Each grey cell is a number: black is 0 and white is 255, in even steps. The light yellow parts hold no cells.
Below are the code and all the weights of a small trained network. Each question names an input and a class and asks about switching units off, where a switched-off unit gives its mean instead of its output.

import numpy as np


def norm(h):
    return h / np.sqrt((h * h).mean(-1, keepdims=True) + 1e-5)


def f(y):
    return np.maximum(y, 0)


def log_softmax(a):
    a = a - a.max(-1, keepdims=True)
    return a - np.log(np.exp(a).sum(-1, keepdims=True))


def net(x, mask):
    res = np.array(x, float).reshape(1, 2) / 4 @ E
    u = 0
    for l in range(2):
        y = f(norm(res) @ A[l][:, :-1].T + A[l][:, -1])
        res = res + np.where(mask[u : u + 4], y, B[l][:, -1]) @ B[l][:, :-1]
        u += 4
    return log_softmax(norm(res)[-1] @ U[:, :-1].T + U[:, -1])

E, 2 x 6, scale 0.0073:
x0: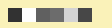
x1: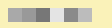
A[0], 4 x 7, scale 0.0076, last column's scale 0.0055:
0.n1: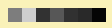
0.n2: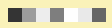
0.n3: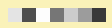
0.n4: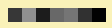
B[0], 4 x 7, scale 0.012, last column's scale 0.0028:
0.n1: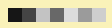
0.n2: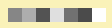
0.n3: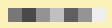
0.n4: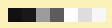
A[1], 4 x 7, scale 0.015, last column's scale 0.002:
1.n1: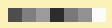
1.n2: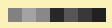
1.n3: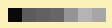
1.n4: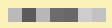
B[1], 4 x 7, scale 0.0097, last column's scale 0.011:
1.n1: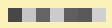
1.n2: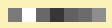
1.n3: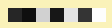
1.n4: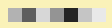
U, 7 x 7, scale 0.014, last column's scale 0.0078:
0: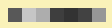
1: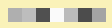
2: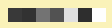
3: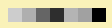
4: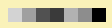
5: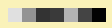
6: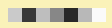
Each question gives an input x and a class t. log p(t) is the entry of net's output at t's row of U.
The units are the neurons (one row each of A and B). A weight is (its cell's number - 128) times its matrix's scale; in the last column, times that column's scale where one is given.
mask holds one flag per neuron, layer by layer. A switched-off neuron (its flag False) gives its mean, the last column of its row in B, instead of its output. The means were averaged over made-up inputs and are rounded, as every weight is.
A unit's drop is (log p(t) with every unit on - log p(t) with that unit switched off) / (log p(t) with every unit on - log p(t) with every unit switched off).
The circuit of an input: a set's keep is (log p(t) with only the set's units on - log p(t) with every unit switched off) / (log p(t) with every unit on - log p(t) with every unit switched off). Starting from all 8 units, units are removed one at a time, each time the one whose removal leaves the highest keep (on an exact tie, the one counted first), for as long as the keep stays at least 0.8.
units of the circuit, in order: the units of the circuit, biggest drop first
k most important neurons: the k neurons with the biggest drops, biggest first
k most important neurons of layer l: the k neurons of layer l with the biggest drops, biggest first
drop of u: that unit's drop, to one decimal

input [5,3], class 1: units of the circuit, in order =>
[0.n2 1.n3 0.n1]
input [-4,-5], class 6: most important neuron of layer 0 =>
[0.n4]
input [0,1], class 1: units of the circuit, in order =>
[0.n4 1.n3 1.n4 0.n1]
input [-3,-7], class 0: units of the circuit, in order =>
[0.n4 1.n2]
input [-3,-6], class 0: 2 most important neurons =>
[0.n4 1.n2]
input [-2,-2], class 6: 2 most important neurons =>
[0.n4 0.n1]
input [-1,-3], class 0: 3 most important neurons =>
[0.n4 0.n1 1.n2]
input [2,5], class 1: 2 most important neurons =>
[1.n3 1.n4]
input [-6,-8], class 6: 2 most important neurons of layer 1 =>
[1.n4 1.n3]
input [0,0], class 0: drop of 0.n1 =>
1.3
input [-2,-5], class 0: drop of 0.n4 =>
0.8
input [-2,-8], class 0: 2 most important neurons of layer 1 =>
[1.n2 1.n1]
